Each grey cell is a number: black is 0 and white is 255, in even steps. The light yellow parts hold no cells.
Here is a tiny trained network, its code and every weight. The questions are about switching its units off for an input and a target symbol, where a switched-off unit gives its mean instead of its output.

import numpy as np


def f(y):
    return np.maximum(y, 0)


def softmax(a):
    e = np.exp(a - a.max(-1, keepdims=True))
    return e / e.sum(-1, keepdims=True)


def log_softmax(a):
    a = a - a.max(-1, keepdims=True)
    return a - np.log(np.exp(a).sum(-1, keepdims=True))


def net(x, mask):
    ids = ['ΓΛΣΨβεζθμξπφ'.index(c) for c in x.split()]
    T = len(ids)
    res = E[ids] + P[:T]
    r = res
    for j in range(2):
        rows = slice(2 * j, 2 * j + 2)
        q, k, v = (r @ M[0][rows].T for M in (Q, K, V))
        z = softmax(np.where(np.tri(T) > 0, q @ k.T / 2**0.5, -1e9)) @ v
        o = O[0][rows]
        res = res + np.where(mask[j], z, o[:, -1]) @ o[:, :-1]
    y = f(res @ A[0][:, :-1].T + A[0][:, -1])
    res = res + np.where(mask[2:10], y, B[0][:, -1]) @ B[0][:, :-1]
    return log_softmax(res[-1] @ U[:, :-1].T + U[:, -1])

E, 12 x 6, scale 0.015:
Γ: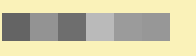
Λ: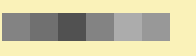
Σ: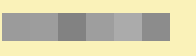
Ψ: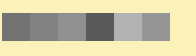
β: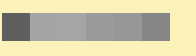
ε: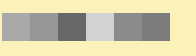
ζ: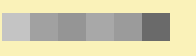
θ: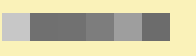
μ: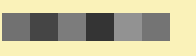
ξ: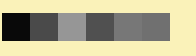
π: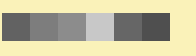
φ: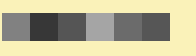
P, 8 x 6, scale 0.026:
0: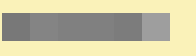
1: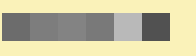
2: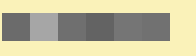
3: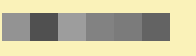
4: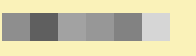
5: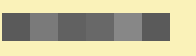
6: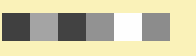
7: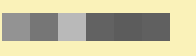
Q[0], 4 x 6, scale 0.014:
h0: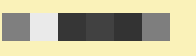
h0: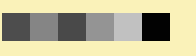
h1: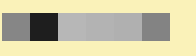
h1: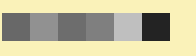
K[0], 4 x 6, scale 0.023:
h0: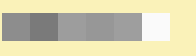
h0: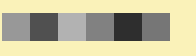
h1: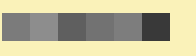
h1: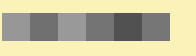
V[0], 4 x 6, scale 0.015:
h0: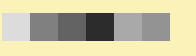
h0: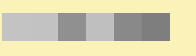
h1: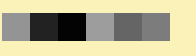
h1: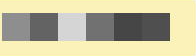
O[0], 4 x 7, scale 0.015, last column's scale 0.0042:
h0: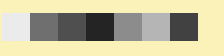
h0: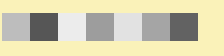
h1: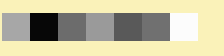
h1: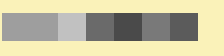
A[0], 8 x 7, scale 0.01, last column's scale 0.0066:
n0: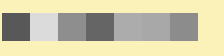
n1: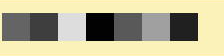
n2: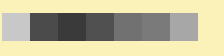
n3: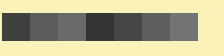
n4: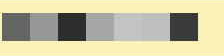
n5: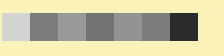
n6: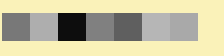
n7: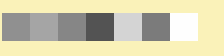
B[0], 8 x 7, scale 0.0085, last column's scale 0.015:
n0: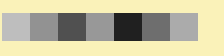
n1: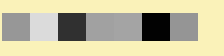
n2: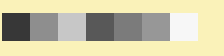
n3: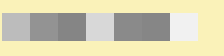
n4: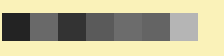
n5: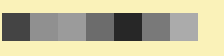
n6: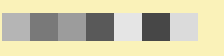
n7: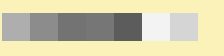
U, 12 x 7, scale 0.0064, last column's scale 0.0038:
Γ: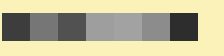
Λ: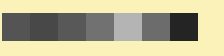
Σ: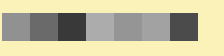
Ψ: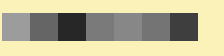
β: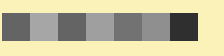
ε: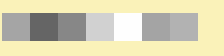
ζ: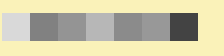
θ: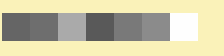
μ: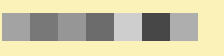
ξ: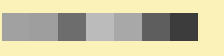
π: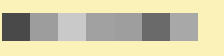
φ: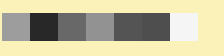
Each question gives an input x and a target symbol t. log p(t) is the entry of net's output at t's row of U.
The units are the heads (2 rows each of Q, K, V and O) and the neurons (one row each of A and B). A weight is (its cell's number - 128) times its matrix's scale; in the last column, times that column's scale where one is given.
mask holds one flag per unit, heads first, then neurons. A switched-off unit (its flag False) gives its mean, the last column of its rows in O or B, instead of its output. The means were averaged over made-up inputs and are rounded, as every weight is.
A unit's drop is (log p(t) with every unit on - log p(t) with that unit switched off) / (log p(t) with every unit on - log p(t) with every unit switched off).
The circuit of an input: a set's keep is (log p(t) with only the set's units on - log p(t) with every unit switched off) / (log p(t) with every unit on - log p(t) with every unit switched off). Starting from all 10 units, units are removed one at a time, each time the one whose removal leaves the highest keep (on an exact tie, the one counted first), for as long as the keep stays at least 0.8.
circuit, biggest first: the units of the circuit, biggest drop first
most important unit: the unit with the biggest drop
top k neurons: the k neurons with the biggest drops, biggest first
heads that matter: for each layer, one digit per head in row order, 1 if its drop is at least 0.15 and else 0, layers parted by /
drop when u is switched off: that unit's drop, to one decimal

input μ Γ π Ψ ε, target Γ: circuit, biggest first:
(h1 n4)
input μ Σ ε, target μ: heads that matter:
10
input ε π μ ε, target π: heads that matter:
11
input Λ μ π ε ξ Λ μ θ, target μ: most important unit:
n6
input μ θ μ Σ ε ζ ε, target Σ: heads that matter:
10
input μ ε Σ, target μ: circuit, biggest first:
(n6 h0)
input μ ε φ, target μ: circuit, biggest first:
(n6 h0 n2)
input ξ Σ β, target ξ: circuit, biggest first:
(h0 n6 n3)
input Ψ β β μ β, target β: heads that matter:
01
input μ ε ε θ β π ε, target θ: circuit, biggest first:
(h0 h1 n2 n5)
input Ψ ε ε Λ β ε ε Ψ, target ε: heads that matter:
11
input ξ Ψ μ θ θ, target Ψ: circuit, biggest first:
(h1 h0 n0 n4)
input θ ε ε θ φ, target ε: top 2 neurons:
(n2 n0)
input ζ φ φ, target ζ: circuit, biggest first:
(h0 h1 n7 n0)
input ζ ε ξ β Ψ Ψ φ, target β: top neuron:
(n0)
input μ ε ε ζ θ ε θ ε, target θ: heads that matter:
10
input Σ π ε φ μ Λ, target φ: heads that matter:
01
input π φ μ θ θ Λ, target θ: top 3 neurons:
(n2 n5 n3)
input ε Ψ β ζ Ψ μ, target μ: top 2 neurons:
(n1 n3)
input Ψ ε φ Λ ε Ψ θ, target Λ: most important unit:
n4
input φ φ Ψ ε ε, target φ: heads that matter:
01
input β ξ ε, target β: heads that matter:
11
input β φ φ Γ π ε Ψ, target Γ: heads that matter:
10
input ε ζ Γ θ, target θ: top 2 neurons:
(n5 n3)
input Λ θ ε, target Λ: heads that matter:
01
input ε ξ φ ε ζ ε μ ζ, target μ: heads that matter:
10
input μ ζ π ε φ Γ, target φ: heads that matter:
01
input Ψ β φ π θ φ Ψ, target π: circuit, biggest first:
(h0)
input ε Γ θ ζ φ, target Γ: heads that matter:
11
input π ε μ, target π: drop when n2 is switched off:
-0.1
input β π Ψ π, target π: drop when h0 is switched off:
0.6
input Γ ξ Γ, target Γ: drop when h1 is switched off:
0.9
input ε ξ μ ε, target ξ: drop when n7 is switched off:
0.0
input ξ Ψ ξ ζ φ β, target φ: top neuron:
(n2)
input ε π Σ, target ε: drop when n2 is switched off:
0.1
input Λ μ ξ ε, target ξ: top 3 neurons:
(n3 n6 n2)
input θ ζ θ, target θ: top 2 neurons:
(n2 n5)
